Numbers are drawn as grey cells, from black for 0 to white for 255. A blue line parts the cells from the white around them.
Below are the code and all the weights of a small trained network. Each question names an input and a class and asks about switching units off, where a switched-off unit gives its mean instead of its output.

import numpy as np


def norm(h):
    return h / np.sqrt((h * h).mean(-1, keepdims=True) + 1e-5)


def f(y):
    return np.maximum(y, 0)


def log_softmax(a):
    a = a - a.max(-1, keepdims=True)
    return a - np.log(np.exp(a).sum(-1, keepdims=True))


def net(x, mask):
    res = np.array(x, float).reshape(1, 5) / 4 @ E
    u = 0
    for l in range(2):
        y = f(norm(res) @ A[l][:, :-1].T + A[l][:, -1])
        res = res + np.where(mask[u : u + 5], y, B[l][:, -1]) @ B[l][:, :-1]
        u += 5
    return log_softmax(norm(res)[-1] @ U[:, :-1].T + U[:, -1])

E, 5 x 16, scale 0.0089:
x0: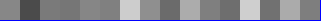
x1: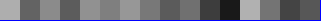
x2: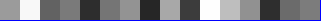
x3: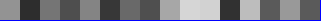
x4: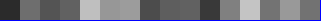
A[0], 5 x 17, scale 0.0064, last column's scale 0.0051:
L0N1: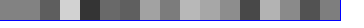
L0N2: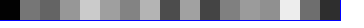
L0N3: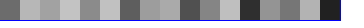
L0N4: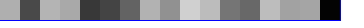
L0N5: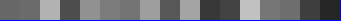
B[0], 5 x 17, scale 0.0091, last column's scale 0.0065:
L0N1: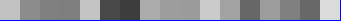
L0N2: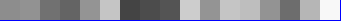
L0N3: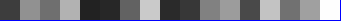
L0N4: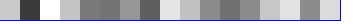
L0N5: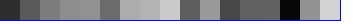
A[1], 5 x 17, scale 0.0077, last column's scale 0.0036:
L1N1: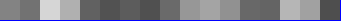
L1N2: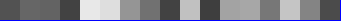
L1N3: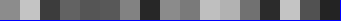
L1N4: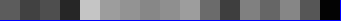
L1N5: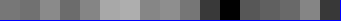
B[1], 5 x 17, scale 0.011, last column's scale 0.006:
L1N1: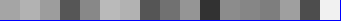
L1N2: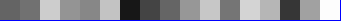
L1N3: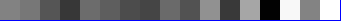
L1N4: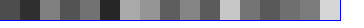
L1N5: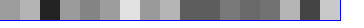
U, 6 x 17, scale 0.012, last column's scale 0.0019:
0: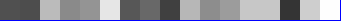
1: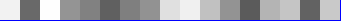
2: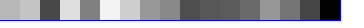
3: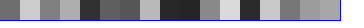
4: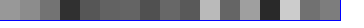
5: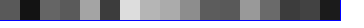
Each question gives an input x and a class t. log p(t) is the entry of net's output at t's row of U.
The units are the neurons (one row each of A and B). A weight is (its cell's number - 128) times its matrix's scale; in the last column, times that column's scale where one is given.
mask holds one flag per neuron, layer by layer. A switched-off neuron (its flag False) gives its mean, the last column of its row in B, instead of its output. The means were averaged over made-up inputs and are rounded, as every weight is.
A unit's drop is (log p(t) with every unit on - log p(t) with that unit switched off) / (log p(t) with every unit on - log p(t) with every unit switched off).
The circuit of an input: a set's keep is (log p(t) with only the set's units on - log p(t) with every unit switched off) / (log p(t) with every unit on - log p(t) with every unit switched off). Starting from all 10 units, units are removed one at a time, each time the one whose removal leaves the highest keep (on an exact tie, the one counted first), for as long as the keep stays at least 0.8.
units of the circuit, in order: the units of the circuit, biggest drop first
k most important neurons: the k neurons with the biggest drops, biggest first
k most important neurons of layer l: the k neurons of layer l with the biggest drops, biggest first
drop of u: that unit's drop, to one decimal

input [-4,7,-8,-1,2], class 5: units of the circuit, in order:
[L0N5]
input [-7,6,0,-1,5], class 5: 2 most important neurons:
[L1N4; L0N3]
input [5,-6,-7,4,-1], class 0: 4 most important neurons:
[L0N2; L1N2; L0N3; L1N5]
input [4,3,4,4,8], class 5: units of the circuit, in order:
[L0N5; L1N4]
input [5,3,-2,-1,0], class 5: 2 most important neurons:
[L0N5; L1N5]
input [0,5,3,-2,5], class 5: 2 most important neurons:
[L0N3; L1N4]
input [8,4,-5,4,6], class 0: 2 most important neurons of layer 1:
[L1N2; L1N3]
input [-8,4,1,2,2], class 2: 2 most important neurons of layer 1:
[L1N5; L1N3]
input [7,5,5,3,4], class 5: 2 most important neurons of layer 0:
[L0N5; L0N2]
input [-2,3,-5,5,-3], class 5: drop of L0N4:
-0.1
